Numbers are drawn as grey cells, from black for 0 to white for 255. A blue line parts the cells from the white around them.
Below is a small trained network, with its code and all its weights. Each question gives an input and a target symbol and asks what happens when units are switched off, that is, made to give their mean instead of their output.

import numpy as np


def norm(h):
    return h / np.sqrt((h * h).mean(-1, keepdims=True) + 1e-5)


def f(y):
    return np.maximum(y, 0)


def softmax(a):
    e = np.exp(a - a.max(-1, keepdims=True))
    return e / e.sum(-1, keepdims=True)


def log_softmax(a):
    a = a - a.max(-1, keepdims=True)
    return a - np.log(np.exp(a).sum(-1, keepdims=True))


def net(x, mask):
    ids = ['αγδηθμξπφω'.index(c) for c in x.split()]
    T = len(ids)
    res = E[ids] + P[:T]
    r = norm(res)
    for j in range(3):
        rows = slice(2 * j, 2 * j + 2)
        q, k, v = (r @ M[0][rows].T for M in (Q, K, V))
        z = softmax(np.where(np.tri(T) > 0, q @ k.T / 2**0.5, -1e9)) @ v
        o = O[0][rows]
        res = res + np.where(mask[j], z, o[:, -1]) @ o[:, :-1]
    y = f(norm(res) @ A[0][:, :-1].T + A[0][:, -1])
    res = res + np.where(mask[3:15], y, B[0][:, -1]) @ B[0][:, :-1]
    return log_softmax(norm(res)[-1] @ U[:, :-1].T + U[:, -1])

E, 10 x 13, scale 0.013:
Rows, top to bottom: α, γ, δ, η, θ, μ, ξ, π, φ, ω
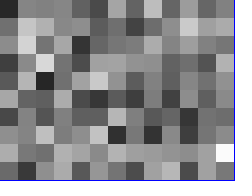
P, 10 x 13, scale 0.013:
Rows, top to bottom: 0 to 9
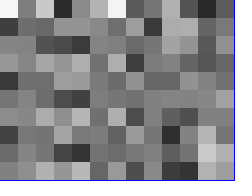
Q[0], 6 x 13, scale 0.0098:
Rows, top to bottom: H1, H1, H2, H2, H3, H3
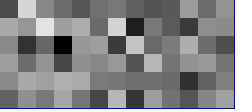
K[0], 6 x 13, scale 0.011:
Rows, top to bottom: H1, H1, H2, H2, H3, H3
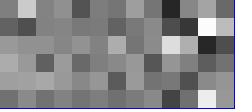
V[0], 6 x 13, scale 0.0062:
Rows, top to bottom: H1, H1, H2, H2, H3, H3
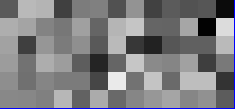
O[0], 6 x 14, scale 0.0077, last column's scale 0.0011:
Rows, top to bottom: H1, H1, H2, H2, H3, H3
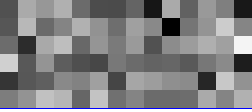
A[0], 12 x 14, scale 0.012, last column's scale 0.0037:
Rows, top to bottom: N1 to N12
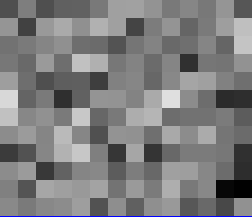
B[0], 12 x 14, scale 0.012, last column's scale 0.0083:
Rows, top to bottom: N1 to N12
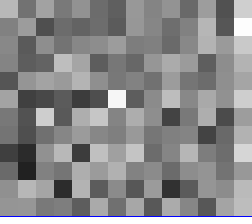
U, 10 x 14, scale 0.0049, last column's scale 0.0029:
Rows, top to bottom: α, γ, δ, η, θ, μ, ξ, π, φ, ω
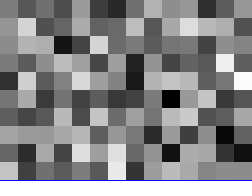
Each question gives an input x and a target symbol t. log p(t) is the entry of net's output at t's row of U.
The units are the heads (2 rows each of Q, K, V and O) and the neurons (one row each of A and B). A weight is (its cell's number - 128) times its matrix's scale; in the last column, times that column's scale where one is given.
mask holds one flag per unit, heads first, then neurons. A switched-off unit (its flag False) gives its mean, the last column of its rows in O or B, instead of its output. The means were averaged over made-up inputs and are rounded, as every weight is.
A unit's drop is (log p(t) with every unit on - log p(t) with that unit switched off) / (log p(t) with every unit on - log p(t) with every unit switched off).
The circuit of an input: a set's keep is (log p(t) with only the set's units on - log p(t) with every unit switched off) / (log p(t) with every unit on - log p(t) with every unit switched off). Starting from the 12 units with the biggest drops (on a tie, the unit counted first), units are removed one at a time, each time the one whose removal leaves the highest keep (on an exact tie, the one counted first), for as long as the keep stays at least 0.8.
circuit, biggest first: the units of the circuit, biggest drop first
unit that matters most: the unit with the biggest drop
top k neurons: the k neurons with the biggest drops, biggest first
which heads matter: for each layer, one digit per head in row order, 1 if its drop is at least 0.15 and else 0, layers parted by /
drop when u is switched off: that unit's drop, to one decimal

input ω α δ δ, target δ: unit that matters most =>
H2
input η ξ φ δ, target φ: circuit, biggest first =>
[H1, N7]
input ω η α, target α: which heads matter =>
001
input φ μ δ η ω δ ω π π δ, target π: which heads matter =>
101
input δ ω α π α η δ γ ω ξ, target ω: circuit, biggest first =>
[H1, N6]
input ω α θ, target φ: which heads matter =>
000
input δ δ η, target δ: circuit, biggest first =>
[N6, N9]
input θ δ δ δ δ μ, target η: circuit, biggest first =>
[N5, N2, N9]
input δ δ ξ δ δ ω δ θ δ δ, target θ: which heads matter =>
010
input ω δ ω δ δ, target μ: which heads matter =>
011
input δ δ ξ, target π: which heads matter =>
100
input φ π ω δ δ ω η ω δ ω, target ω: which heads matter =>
100
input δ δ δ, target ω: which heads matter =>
010
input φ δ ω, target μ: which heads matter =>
101
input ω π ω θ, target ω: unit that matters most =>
H1
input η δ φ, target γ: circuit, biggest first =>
[N6, N9, H1]
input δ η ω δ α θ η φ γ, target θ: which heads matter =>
000
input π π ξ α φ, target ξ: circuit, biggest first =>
[N9, H1]
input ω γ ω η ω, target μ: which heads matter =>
100
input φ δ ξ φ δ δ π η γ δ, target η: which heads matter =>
101
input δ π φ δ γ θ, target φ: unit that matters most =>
N10
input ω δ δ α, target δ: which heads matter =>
010
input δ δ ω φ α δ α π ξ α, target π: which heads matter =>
101
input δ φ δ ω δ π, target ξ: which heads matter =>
000
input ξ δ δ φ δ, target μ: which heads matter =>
111
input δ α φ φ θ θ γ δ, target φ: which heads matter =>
110
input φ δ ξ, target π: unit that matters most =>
N1
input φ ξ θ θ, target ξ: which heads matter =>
110
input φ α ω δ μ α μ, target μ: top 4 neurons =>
[N2, N6, N9, N4]
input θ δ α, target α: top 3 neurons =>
[N1, N6, N9]
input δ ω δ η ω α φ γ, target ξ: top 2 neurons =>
[N9, N11]
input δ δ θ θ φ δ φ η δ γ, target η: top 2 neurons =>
[N2, N1]
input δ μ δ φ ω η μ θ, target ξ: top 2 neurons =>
[N9, N11]
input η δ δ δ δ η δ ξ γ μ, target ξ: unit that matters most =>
H1
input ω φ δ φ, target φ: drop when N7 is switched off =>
0.6
